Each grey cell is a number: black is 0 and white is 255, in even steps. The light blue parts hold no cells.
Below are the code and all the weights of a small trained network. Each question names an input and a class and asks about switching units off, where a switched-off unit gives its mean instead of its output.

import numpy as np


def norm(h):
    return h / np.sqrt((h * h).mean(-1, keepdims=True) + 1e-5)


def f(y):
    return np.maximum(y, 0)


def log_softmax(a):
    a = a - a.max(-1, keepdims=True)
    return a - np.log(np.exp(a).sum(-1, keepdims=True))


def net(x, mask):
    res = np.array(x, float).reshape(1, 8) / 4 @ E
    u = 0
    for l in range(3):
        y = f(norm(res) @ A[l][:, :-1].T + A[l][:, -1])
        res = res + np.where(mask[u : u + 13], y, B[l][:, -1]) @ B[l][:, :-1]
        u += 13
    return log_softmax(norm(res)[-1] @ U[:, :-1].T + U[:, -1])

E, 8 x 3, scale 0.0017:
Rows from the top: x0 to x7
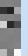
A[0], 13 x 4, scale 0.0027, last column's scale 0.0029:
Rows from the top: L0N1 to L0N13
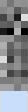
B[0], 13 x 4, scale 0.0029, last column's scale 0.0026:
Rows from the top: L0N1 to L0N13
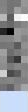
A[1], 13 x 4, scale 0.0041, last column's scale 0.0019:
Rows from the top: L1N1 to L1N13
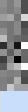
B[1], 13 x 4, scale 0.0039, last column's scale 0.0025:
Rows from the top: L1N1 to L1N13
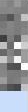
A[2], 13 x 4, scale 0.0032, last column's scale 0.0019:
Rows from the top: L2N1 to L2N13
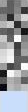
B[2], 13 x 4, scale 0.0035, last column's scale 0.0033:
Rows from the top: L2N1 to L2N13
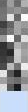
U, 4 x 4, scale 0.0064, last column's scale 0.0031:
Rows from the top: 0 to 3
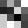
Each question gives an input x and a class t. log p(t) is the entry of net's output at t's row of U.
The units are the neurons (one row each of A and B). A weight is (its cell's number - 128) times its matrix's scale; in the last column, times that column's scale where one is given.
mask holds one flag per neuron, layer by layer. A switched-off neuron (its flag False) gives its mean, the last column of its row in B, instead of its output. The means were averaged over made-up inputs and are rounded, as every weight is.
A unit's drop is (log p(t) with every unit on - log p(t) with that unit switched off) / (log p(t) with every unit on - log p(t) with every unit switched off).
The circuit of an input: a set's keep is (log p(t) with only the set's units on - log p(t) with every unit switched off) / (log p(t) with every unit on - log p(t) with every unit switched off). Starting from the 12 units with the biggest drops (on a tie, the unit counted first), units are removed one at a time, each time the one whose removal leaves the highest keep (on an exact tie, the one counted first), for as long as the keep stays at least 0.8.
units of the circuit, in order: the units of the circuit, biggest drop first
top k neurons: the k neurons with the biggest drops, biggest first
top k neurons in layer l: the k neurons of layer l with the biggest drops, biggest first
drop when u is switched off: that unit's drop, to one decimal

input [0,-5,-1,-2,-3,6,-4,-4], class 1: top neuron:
(L0N3)
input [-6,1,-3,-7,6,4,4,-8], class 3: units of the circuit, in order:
(L1N7 L1N9)
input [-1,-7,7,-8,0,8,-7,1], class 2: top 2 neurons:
(L2N11 L2N13)
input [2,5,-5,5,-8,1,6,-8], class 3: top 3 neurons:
(L1N7 L1N9 L2N6)
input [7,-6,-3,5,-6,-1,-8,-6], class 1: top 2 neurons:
(L2N8 L0N3)
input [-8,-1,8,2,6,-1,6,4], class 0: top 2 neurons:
(L0N3 L1N7)
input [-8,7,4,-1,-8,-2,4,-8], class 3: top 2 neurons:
(L1N7 L1N9)
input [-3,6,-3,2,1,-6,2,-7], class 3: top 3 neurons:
(L1N7 L1N9 L2N6)
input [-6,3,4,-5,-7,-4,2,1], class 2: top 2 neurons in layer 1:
(L1N3 L1N7)
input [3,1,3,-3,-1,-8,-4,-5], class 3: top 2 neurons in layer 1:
(L1N7 L1N6)
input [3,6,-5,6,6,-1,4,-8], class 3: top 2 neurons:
(L1N9 L1N7)
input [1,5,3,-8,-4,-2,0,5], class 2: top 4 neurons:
(L2N13 L2N11 L0N3 L1N7)
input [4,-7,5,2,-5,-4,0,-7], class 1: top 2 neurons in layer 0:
(L0N3 L0N5)
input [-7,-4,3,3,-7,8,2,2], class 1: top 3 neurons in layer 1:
(L1N7 L1N10 L1N13)
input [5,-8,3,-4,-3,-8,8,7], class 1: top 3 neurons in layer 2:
(L2N8 L2N9 L2N3)
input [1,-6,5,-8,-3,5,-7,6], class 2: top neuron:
(L2N11)
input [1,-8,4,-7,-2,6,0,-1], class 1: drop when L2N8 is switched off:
0.2
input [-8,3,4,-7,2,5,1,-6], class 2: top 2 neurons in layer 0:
(L0N3 L0N9)
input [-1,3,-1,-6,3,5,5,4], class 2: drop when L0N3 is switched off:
0.2
